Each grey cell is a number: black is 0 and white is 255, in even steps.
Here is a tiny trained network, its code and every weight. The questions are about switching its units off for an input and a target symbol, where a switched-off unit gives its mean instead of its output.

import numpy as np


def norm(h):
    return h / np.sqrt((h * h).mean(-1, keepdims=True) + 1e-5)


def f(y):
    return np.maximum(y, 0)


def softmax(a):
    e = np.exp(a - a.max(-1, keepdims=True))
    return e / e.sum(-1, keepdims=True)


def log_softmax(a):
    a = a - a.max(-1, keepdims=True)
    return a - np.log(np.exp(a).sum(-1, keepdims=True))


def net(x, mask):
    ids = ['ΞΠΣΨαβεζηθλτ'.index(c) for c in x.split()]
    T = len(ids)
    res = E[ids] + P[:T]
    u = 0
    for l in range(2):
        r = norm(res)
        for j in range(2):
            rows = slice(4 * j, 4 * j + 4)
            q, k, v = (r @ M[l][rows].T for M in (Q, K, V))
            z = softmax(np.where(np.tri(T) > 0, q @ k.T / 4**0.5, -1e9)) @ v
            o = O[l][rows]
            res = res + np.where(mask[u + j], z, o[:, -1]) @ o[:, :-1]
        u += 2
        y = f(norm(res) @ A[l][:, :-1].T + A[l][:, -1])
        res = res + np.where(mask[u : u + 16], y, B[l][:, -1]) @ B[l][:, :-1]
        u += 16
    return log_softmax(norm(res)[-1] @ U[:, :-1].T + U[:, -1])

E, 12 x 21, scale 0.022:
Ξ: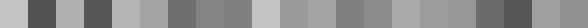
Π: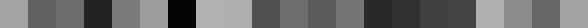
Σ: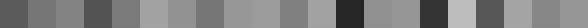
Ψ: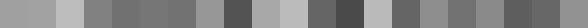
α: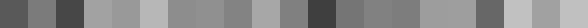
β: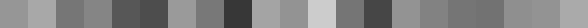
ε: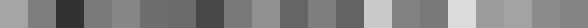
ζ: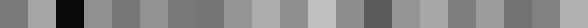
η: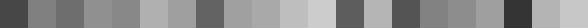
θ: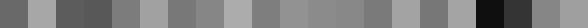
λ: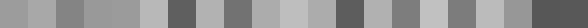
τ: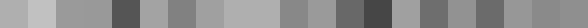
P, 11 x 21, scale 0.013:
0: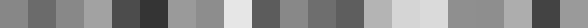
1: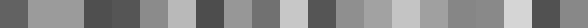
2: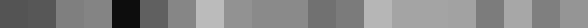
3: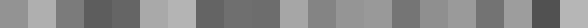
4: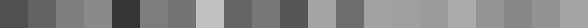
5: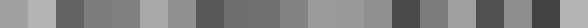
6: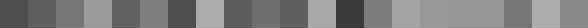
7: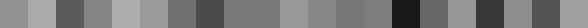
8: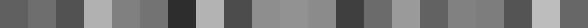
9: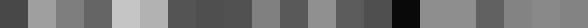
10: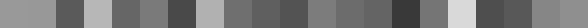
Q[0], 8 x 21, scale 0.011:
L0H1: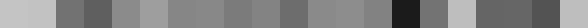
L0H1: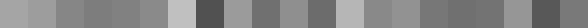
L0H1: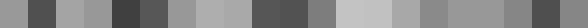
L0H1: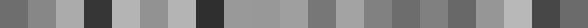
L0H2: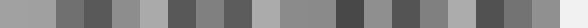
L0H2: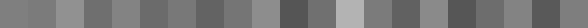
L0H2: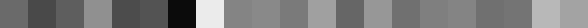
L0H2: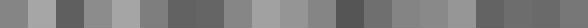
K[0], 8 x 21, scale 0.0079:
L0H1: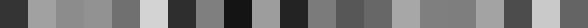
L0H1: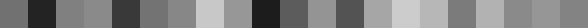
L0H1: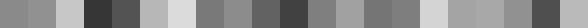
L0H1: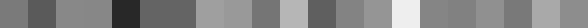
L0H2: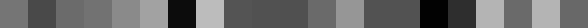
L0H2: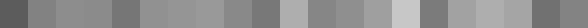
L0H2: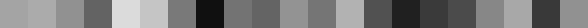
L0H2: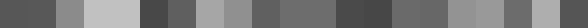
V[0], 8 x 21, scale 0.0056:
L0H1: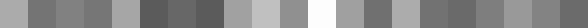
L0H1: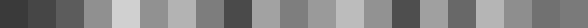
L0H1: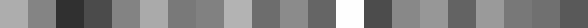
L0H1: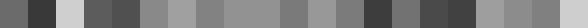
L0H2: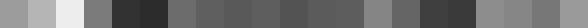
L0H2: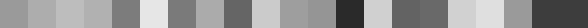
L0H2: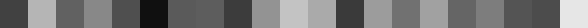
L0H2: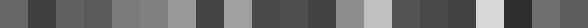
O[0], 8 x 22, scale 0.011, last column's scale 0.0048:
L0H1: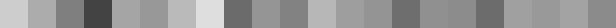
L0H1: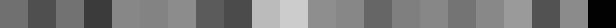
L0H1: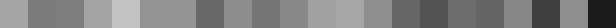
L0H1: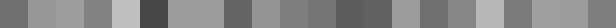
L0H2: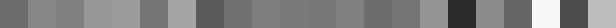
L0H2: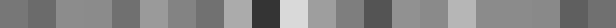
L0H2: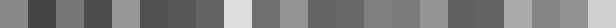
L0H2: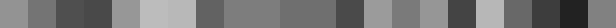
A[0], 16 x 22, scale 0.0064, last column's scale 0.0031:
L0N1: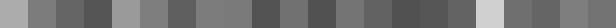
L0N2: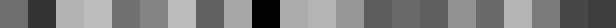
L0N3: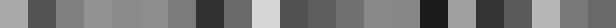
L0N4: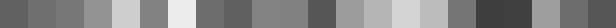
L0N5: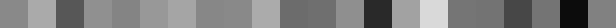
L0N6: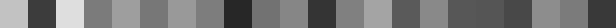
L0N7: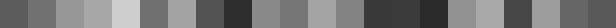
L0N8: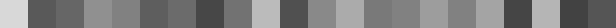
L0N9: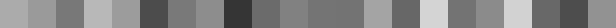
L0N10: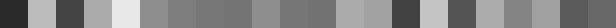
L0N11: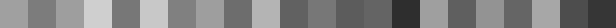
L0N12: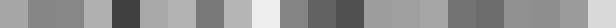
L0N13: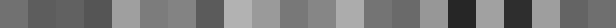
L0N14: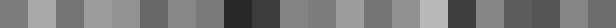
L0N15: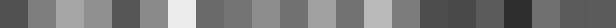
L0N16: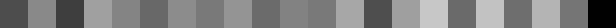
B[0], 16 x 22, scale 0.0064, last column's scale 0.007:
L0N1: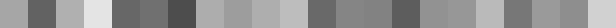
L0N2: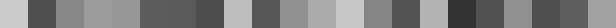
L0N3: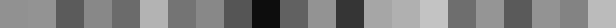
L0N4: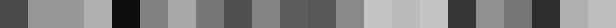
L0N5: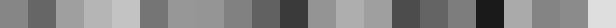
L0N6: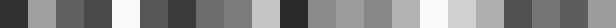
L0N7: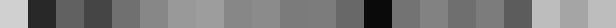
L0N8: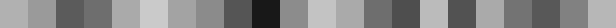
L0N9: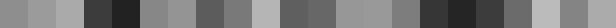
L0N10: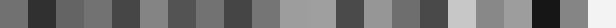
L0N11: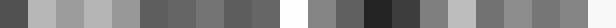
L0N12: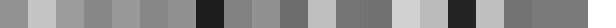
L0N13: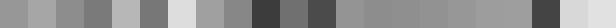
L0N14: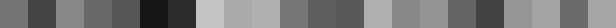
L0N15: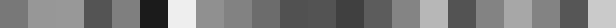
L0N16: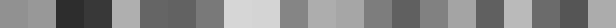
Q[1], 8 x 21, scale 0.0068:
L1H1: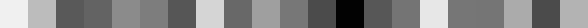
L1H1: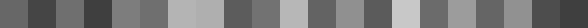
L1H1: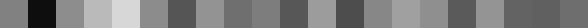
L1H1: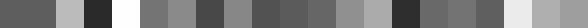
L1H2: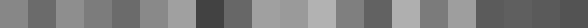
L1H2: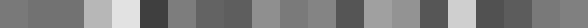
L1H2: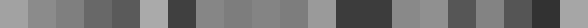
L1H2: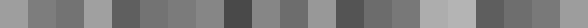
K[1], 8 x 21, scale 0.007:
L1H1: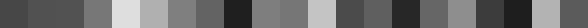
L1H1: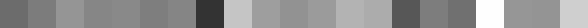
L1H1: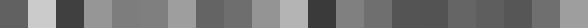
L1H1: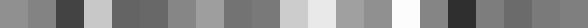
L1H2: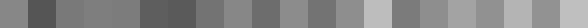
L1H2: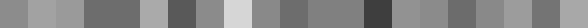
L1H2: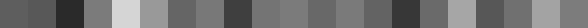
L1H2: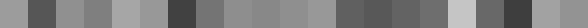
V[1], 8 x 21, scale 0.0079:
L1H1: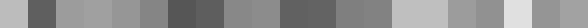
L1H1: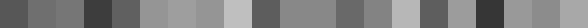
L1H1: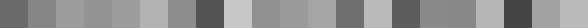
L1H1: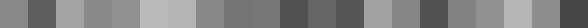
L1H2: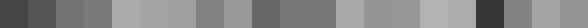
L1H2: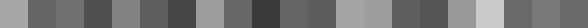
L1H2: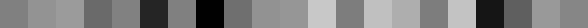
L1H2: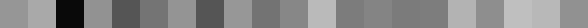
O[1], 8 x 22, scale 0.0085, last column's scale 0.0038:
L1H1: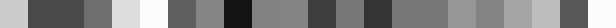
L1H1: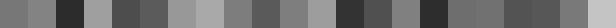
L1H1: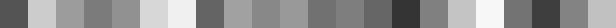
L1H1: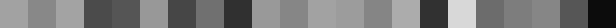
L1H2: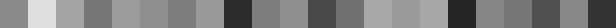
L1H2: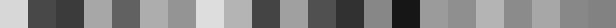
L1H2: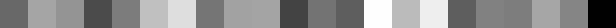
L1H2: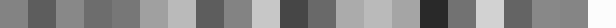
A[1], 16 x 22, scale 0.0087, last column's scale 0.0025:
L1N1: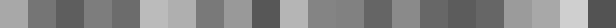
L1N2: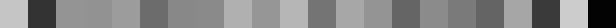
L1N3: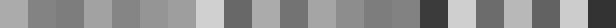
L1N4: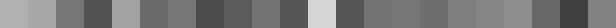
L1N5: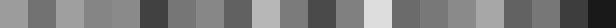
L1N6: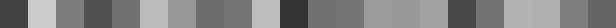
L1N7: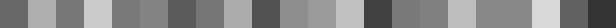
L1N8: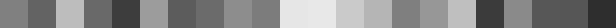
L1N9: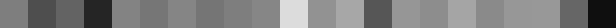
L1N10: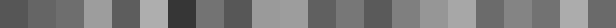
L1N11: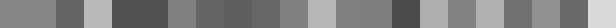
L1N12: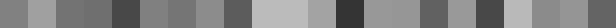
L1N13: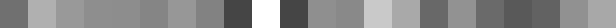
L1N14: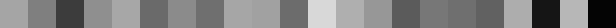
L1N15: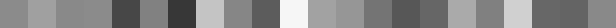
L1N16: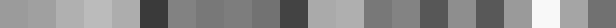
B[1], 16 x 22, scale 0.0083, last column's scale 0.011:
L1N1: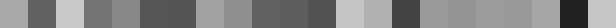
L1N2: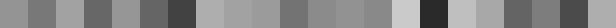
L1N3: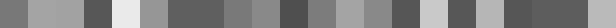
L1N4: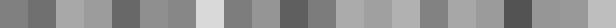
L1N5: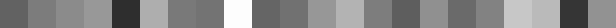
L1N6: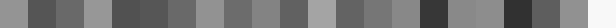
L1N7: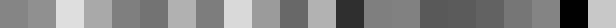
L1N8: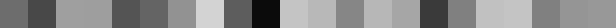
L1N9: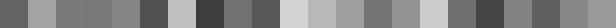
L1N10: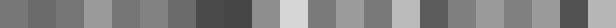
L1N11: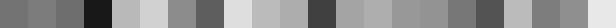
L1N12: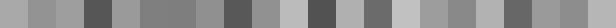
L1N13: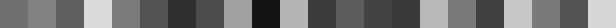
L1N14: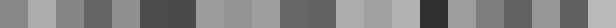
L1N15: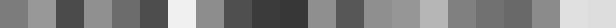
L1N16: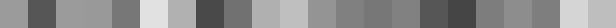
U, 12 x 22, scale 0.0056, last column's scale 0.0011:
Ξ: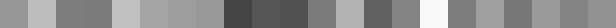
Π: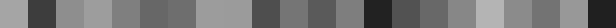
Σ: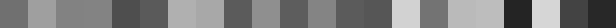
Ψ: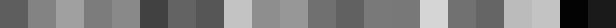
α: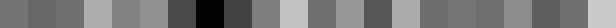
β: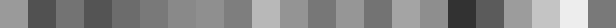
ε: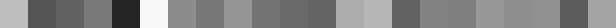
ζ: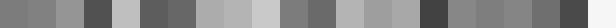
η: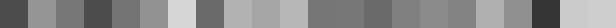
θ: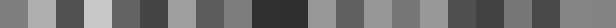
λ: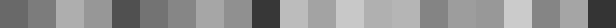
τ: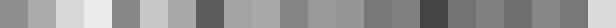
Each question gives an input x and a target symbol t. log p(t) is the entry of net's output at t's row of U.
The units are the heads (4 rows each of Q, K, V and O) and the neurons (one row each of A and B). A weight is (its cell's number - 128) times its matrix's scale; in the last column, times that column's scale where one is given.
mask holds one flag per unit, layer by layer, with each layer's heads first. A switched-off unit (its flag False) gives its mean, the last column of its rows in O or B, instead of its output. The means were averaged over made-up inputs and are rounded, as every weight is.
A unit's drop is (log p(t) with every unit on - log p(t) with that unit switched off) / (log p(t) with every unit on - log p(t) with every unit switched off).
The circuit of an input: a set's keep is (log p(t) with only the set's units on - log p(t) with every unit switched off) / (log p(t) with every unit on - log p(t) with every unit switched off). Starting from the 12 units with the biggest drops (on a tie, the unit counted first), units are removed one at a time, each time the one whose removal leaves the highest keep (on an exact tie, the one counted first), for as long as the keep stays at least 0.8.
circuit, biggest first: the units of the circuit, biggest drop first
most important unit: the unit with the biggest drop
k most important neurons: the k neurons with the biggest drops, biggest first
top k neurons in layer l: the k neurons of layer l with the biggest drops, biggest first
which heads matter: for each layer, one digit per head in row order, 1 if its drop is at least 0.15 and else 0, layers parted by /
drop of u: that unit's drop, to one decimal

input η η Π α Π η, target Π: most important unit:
L1H2
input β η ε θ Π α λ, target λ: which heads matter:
01 / 10
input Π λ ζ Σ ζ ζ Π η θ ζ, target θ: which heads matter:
11 / 11
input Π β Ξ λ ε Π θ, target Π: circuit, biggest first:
[L1H2, L0H1]
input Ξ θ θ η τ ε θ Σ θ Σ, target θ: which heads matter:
00 / 01
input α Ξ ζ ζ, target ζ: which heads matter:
01 / 00
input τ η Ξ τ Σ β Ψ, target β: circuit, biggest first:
[L0H2, L1N16]
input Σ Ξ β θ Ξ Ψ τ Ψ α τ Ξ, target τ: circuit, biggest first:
[L0H2, L1N16, L1N7]
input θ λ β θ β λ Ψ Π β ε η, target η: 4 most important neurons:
[L0N15, L0N11, L1N11, L0N9]
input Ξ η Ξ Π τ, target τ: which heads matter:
01 / 10
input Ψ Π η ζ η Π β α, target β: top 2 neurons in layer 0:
[L0N10, L0N9]
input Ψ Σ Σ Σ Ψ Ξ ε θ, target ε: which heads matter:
11 / 11
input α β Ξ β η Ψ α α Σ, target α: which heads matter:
10 / 00
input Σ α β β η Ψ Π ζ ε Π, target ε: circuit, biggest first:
[L0H1, L1H2]
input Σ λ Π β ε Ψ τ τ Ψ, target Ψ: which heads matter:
01 / 00
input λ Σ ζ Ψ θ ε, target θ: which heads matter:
00 / 11
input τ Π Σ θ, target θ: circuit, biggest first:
[L0H2, L1N13, L0N4]
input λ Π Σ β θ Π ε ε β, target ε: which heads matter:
10 / 01
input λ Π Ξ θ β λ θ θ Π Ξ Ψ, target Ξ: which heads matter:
10 / 01
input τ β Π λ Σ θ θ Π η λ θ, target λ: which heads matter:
10 / 11
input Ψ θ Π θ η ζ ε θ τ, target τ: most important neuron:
[L0N11]
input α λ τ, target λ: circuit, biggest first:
[L0H2, L1N8]
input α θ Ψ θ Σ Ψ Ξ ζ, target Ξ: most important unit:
L0H1
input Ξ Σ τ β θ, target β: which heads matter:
01 / 01
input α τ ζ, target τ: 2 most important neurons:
[L1N16, L1N7]
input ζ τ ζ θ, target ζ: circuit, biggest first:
[L0H1, L1N14]
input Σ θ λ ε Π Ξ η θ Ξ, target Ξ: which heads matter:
01 / 00
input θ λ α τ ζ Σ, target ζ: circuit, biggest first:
[L0H1, L1N14]
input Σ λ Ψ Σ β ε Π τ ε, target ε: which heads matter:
01 / 00
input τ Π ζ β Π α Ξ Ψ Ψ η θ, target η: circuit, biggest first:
[L1H1, L0H1]
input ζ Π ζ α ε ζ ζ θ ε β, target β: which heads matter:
01 / 10
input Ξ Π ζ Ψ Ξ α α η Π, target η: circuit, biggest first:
[L1H1]
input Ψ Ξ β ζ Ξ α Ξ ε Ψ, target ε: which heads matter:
11 / 01
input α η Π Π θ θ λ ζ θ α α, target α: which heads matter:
00 / 00
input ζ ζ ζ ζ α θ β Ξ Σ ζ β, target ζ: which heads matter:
11 / 00
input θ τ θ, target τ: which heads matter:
11 / 00
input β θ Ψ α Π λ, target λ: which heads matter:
01 / 11
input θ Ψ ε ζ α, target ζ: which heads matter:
11 / 00
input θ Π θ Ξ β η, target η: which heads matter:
01 / 10
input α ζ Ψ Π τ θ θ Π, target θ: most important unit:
L1N15
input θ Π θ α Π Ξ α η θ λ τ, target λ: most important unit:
L1H1
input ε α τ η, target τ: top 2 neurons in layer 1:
[L1N16, L1N7]
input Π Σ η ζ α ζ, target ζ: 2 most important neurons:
[L1N14, L0N5]
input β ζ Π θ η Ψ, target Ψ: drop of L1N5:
0.2
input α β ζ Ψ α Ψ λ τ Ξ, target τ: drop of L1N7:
0.1
